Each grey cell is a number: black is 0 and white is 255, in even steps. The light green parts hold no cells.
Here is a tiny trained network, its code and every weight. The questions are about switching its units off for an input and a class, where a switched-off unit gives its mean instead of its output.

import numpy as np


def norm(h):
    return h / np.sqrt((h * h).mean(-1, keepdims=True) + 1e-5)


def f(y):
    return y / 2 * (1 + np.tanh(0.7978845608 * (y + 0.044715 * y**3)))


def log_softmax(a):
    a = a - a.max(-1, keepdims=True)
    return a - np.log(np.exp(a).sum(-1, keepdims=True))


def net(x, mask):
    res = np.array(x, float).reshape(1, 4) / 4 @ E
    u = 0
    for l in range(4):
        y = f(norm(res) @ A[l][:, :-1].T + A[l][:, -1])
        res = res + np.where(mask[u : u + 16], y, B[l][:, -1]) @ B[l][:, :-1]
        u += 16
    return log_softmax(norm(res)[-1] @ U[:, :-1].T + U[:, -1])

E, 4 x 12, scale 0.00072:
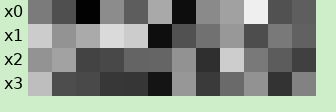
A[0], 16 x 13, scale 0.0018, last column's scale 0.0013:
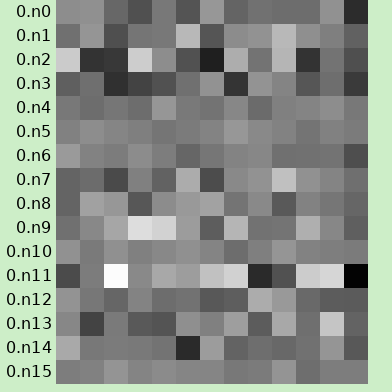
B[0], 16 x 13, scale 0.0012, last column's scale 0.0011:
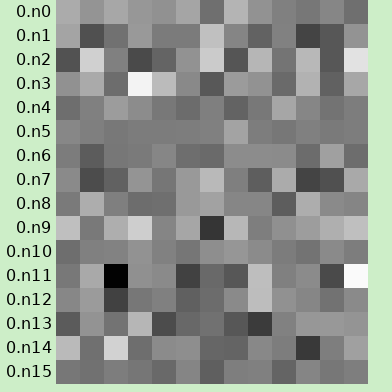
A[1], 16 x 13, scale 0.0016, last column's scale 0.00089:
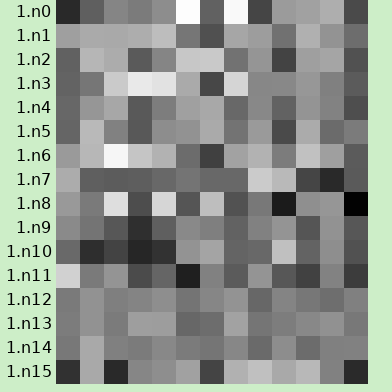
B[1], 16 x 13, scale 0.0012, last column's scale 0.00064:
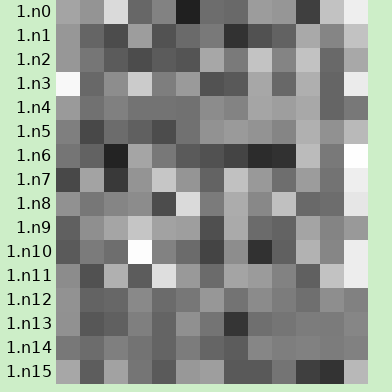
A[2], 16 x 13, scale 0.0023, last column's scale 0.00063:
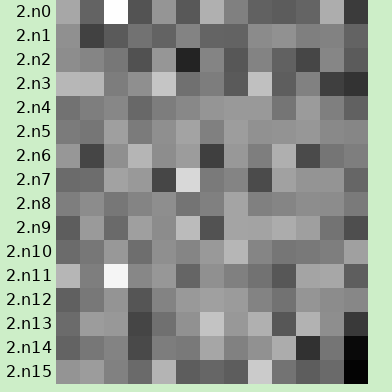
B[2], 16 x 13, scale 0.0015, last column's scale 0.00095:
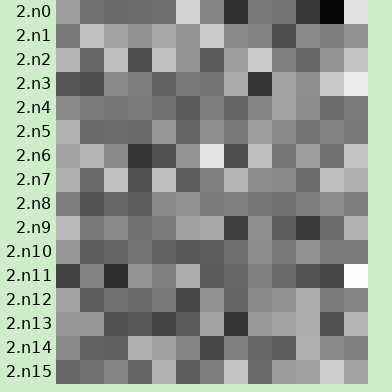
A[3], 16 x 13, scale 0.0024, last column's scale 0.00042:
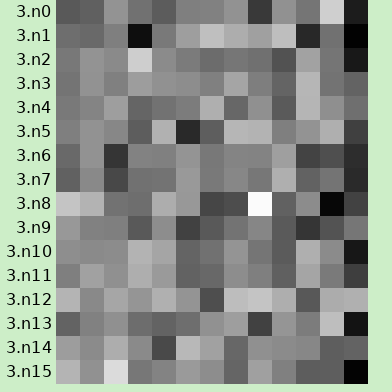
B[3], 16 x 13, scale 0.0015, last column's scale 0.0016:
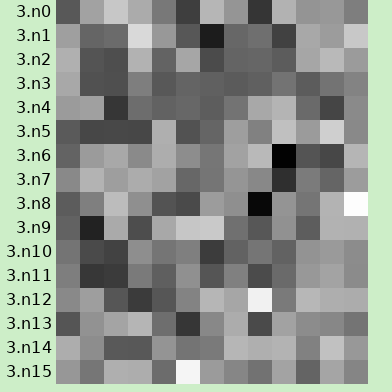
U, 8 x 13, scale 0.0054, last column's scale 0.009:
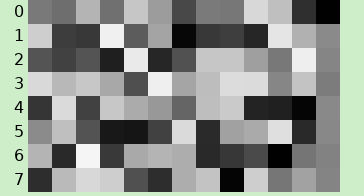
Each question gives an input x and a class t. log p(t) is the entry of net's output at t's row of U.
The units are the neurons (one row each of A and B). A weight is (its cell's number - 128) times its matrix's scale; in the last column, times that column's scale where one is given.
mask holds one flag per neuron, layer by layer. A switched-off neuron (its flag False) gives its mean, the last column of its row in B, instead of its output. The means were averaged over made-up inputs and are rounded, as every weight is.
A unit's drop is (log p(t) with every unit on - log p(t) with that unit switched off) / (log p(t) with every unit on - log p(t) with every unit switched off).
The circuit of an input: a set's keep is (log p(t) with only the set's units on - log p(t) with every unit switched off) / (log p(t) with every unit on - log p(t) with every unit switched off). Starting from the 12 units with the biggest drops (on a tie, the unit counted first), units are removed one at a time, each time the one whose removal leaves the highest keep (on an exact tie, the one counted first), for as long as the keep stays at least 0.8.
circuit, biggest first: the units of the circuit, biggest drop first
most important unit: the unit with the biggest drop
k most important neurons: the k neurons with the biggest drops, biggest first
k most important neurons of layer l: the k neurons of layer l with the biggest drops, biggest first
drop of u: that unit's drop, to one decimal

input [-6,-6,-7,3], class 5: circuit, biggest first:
[0.n11; 2.n13]
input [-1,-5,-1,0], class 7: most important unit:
0.n2
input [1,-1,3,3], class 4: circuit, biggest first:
[1.n7; 3.n6]
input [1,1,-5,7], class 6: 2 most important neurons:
[0.n11; 2.n0]
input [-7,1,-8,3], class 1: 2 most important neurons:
[0.n11; 1.n6]
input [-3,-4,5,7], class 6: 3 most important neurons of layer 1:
[1.n11; 1.n6; 1.n9]
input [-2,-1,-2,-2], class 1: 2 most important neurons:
[0.n9; 0.n2]
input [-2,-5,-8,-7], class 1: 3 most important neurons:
[0.n11; 1.n3; 1.n6]
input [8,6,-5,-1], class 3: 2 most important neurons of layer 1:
[1.n10; 1.n15]
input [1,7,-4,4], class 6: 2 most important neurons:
[0.n11; 2.n0]
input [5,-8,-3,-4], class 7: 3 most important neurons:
[3.n0; 2.n2; 2.n0]
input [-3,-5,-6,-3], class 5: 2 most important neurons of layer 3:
[3.n1; 3.n8]
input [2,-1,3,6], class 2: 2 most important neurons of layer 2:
[2.n0; 2.n11]
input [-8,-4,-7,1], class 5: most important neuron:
[0.n11]
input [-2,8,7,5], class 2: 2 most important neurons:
[2.n15; 3.n5]
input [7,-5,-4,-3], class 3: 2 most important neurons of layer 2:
[2.n3; 2.n6]
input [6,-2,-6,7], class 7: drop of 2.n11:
0.2
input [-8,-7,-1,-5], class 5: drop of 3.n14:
0.0
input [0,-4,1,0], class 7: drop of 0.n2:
0.1
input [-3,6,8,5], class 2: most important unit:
2.n15
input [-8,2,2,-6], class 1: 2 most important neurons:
[0.n2; 0.n9]
